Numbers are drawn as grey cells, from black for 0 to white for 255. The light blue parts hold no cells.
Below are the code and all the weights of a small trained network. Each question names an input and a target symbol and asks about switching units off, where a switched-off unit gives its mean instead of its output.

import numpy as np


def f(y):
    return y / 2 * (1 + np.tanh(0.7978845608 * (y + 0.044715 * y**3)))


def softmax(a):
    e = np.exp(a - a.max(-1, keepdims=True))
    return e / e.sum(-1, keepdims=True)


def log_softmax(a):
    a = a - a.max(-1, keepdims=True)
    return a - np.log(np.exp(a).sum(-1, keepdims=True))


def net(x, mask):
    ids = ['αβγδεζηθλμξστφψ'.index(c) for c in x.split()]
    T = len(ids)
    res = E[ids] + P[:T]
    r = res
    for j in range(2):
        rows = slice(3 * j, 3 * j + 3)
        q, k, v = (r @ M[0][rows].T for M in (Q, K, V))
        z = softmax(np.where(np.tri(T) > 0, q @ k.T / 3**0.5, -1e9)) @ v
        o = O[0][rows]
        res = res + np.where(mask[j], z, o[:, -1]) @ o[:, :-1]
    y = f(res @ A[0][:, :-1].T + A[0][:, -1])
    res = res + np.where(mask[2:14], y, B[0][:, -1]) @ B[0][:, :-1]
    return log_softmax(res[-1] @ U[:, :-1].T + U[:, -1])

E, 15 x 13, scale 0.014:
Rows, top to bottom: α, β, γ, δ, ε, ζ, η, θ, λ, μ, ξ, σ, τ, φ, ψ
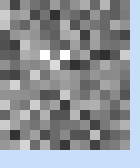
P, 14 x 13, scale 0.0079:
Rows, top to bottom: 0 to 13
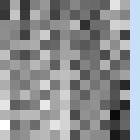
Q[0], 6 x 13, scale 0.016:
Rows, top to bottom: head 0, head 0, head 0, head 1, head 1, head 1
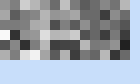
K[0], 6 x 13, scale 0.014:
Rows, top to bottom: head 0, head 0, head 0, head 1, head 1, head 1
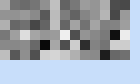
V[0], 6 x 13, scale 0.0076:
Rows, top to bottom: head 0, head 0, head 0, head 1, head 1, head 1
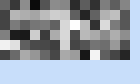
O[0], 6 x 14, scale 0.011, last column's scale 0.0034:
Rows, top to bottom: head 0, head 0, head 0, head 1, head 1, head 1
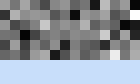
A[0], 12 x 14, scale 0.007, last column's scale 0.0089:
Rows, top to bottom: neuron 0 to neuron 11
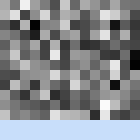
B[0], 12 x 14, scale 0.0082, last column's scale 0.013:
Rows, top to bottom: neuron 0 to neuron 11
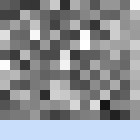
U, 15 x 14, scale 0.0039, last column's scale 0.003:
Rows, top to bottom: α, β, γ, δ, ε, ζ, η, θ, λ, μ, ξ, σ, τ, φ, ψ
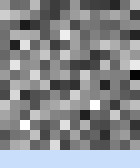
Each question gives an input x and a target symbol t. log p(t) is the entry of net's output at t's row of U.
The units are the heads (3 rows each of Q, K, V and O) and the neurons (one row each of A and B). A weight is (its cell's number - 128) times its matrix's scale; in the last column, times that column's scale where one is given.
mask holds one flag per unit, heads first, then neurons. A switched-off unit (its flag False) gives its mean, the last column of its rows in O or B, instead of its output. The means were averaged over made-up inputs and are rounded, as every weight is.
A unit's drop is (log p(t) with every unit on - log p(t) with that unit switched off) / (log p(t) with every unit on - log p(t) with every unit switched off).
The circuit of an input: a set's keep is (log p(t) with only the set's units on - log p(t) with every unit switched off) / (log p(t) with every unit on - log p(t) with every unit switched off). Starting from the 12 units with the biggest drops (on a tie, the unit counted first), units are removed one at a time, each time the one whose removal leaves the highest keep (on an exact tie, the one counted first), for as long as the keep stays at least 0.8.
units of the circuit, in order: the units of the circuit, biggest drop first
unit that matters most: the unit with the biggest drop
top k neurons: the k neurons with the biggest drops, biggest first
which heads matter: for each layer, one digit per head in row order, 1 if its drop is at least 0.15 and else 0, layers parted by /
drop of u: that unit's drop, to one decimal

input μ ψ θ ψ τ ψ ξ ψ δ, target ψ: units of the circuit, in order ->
[head 1; neuron 0]
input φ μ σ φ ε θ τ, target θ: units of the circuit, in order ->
[head 1; neuron 3]
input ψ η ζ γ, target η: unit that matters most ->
head 0
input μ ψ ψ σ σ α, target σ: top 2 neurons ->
[neuron 6; neuron 4]
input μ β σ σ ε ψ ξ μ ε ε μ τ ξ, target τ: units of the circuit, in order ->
[head 1; neuron 5]
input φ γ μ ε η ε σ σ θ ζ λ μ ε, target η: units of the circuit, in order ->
[head 0; head 1; neuron 2]
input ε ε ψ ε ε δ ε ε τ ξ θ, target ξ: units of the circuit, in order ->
[head 0; head 1]
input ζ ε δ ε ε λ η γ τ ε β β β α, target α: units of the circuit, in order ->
[neuron 11; head 1; head 0; neuron 2]
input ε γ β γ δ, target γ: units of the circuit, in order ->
[head 1; neuron 8]
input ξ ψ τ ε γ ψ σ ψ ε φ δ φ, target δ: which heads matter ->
01
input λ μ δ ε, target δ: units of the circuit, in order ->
[neuron 9; head 1; neuron 6]
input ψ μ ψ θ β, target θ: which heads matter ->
01
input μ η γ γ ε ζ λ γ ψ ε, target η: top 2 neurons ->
[neuron 2; neuron 4]
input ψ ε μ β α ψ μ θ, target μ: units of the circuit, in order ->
[head 1; neuron 4]
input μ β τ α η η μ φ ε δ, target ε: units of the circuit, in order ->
[head 1; neuron 1]
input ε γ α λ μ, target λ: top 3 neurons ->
[neuron 9; neuron 6; neuron 0]
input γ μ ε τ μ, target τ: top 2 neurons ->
[neuron 5; neuron 0]
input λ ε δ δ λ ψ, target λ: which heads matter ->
11
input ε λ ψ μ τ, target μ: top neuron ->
[neuron 9]
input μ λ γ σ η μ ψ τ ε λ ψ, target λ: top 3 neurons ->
[neuron 9; neuron 4; neuron 0]
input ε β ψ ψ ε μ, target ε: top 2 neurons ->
[neuron 1; neuron 0]
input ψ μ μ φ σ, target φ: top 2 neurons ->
[neuron 10; neuron 3]
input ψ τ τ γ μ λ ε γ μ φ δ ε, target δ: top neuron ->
[neuron 9]
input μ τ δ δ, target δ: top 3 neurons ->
[neuron 9; neuron 6; neuron 0]
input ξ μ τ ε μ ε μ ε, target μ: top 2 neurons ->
[neuron 9; neuron 4]
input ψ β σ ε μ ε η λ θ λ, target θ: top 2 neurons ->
[neuron 3; neuron 0]
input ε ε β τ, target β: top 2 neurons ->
[neuron 4; neuron 0]
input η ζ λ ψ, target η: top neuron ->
[neuron 4]
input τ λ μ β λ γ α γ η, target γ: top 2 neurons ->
[neuron 5; neuron 8]
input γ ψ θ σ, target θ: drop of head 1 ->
1.0
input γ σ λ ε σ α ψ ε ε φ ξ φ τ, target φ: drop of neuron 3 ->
0.2
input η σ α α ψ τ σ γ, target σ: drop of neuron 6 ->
0.4
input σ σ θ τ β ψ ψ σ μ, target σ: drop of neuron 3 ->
0.0
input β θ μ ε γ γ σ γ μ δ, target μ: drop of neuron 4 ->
0.2
